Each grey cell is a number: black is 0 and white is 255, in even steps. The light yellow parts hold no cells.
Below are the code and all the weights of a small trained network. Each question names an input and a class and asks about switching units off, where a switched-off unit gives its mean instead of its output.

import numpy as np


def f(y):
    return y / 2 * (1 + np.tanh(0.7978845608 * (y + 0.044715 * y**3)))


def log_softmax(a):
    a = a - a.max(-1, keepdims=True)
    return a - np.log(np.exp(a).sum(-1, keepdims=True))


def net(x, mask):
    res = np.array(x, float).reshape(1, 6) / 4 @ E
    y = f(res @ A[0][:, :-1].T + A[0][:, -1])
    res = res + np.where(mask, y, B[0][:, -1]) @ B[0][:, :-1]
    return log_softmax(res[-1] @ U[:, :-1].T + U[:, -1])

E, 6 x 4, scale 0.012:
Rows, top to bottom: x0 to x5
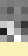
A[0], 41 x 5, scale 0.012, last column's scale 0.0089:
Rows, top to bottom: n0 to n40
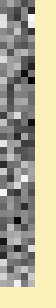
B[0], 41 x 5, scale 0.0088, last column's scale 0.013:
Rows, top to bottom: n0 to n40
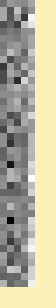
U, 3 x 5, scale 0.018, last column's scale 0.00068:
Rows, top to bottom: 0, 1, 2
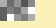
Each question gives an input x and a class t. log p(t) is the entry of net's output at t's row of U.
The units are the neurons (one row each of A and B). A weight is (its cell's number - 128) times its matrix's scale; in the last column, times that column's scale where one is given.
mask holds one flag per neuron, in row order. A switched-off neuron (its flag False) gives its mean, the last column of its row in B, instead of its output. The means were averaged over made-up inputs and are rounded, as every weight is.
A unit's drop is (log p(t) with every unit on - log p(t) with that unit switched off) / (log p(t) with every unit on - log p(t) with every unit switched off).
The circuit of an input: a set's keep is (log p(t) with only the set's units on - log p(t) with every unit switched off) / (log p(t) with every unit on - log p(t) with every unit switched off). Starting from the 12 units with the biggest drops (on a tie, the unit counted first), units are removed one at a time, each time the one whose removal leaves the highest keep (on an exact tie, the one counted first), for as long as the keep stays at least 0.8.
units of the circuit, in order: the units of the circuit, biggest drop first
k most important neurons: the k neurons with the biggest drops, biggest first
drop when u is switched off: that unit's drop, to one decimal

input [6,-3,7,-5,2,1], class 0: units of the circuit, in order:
[n3]
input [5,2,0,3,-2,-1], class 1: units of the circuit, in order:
[n3; n40]
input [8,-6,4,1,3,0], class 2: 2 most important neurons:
[n31; n23]
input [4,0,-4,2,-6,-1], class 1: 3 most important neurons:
[n11; n3; n17]
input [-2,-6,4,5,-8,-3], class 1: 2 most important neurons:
[n11; n3]
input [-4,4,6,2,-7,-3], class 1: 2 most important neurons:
[n11; n17]
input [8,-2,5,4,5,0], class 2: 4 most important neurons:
[n31; n23; n10; n29]
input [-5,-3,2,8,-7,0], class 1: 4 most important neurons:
[n3; n11; n39; n17]
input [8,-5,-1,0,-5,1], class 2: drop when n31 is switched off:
0.3
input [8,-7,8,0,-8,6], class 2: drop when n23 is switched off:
0.1
